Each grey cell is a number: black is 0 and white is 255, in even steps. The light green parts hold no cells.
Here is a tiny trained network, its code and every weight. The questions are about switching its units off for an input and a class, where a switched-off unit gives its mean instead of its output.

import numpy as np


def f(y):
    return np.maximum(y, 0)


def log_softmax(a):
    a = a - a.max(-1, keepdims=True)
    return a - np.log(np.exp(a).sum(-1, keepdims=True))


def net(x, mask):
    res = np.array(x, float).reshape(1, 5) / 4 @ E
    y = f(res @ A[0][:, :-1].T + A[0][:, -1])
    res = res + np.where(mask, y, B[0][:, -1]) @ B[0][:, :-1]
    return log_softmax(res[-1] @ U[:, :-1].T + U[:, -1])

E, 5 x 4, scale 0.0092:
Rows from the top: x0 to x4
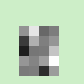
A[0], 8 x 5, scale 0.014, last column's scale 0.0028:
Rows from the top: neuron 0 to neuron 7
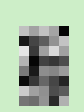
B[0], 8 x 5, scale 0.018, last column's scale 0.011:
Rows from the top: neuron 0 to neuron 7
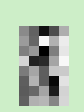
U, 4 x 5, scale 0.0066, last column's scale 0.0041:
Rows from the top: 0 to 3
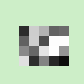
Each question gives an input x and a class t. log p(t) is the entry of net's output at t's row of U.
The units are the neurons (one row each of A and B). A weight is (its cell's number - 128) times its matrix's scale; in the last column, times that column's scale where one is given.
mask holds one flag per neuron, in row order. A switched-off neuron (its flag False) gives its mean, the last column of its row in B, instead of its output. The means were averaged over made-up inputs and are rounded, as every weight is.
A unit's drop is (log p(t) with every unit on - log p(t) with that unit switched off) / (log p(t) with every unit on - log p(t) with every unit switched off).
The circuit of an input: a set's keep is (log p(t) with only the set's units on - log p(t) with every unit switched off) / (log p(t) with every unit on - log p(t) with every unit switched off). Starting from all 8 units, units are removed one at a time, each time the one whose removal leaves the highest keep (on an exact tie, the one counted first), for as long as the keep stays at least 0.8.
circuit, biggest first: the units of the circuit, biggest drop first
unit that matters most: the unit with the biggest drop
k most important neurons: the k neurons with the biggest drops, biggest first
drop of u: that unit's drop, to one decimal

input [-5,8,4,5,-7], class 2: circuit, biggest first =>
neuron 1
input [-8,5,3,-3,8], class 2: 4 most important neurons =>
neuron 1; neuron 4; neuron 6; neuron 2
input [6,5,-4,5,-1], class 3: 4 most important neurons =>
neuron 0; neuron 4; neuron 7; neuron 2
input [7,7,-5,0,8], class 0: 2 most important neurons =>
neuron 3; neuron 2
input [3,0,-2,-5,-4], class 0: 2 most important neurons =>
neuron 7; neuron 3
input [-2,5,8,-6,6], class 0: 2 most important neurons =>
neuron 5; neuron 3
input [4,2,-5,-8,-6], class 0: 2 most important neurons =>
neuron 7; neuron 0
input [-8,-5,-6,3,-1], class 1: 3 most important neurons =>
neuron 4; neuron 2; neuron 5
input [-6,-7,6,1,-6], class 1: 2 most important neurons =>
neuron 4; neuron 2
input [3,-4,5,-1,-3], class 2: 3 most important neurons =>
neuron 5; neuron 2; neuron 6
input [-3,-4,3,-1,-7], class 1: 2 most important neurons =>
neuron 4; neuron 6
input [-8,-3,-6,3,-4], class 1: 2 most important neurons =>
neuron 4; neuron 2
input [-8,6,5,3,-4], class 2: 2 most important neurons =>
neuron 1; neuron 6
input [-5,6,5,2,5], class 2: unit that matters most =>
neuron 1
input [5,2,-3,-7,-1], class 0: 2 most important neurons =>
neuron 7; neuron 3
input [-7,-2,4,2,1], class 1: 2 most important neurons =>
neuron 2; neuron 4
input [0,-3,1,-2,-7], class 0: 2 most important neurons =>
neuron 3; neuron 1
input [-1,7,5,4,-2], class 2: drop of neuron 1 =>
0.1
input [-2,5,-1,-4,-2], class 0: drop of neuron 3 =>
0.2
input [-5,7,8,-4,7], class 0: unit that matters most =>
neuron 5
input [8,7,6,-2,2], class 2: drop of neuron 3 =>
-0.1
